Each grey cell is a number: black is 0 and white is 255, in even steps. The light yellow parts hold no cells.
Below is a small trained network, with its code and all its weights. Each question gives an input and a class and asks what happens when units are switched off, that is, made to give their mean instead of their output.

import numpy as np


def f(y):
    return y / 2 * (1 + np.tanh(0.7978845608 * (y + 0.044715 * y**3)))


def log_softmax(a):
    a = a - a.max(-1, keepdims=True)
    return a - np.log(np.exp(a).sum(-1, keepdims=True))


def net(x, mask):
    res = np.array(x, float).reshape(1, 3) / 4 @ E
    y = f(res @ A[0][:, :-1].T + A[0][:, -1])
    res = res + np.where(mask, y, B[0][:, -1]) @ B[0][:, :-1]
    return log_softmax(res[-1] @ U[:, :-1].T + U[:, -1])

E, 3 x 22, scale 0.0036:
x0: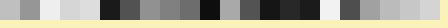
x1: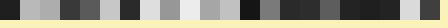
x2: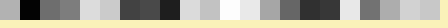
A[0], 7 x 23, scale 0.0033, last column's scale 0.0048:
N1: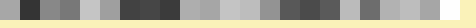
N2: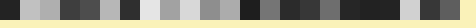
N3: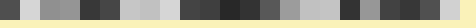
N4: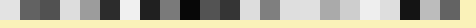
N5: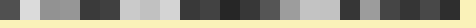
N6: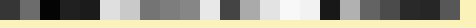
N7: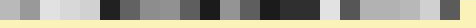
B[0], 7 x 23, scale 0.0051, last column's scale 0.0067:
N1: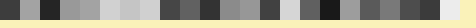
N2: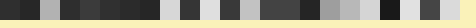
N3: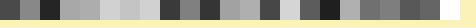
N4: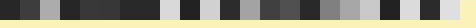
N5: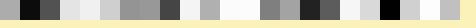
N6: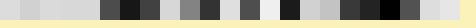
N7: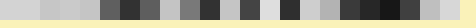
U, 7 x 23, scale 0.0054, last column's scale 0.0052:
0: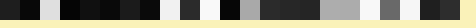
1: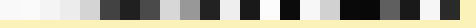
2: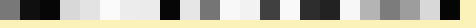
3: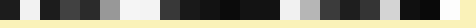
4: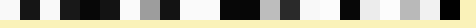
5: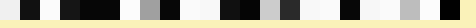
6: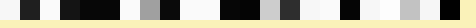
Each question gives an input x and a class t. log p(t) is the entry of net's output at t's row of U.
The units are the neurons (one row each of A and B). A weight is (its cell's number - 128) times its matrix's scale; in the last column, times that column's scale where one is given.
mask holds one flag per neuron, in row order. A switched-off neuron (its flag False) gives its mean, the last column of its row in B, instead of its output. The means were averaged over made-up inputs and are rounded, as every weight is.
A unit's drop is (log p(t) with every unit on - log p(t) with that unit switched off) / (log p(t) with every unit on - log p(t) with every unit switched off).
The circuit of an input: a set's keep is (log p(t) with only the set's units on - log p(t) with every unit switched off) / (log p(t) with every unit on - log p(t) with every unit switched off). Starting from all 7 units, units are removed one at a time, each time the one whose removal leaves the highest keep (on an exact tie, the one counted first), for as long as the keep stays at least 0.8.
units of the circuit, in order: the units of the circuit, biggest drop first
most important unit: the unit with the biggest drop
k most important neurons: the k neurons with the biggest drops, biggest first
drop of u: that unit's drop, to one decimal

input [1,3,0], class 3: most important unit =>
N4
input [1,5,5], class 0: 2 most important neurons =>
(N3; N2)
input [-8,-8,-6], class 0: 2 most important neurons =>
(N4; N7)
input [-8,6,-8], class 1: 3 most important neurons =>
(N6; N1; N4)
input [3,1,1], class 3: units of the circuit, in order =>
(N6; N5)
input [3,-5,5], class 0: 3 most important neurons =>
(N4; N3; N5)
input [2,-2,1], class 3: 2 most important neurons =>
(N6; N5)
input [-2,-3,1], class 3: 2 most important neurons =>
(N2; N5)
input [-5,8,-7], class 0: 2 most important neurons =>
(N2; N1)
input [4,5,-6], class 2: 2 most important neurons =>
(N3; N5)
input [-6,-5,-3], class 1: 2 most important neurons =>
(N6; N2)
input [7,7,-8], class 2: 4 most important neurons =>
(N3; N5; N4; N6)
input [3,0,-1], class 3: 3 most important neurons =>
(N6; N5; N2)
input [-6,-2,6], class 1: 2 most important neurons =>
(N6; N3)
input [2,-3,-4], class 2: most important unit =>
N2
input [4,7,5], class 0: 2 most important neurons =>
(N2; N3)
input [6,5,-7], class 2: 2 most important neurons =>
(N3; N5)
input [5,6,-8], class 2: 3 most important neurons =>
(N3; N5; N4)
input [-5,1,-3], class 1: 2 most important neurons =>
(N6; N1)
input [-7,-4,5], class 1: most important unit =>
N6
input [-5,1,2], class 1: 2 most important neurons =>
(N6; N3)
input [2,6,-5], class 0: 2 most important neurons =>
(N2; N1)
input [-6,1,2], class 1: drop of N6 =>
0.5
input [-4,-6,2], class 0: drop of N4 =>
0.9
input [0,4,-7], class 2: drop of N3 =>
0.2
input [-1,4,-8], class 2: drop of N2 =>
0.0
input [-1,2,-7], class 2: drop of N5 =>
0.5
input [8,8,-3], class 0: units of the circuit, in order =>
(N2)
